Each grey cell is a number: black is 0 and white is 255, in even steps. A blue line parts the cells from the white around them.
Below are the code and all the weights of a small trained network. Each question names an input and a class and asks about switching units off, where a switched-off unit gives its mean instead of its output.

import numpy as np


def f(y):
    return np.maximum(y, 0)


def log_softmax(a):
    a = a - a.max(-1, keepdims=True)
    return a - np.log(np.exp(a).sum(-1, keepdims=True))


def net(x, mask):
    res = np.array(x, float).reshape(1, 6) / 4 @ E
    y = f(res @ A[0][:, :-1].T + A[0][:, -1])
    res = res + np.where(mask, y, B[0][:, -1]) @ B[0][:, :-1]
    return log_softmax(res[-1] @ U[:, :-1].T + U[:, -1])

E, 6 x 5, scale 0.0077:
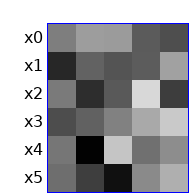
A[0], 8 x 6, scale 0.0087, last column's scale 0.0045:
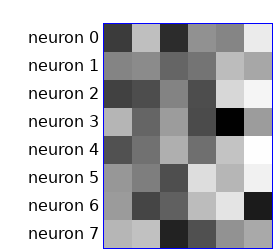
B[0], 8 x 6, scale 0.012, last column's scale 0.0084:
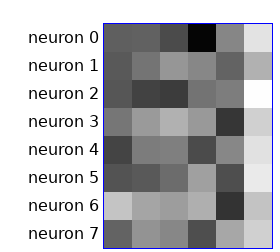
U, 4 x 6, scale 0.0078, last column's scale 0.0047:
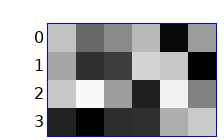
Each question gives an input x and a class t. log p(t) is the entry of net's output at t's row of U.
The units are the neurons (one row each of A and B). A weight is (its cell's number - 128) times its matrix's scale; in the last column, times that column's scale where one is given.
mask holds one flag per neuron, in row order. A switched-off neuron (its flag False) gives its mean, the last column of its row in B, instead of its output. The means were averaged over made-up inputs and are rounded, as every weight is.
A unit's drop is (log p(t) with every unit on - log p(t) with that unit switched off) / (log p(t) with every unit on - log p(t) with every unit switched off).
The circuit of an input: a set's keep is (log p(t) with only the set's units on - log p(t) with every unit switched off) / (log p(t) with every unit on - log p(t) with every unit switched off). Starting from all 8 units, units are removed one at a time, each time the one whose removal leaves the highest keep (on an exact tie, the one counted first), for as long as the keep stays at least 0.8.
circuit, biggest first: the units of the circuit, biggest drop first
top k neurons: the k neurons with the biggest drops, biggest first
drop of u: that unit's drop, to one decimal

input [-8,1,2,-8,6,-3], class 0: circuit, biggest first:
[neuron 0; neuron 3]
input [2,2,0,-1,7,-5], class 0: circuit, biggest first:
[neuron 0]
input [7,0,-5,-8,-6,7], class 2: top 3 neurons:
[neuron 2; neuron 5; neuron 7]
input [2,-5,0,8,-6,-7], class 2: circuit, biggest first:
[neuron 2; neuron 3]
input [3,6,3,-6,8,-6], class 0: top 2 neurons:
[neuron 3; neuron 0]
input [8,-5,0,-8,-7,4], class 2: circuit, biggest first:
[neuron 7; neuron 2]
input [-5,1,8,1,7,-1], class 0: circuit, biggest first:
[neuron 6; neuron 0]
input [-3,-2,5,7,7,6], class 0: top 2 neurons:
[neuron 6; neuron 0]
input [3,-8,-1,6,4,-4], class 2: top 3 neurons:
[neuron 5; neuron 2; neuron 6]
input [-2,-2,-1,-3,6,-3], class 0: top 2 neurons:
[neuron 0; neuron 3]
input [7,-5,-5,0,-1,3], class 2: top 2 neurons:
[neuron 2; neuron 5]
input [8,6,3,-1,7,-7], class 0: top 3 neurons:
[neuron 3; neuron 0; neuron 7]
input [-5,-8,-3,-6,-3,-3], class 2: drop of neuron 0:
-0.2
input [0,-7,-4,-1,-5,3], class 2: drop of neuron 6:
-0.1
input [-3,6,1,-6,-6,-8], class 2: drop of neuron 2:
0.4
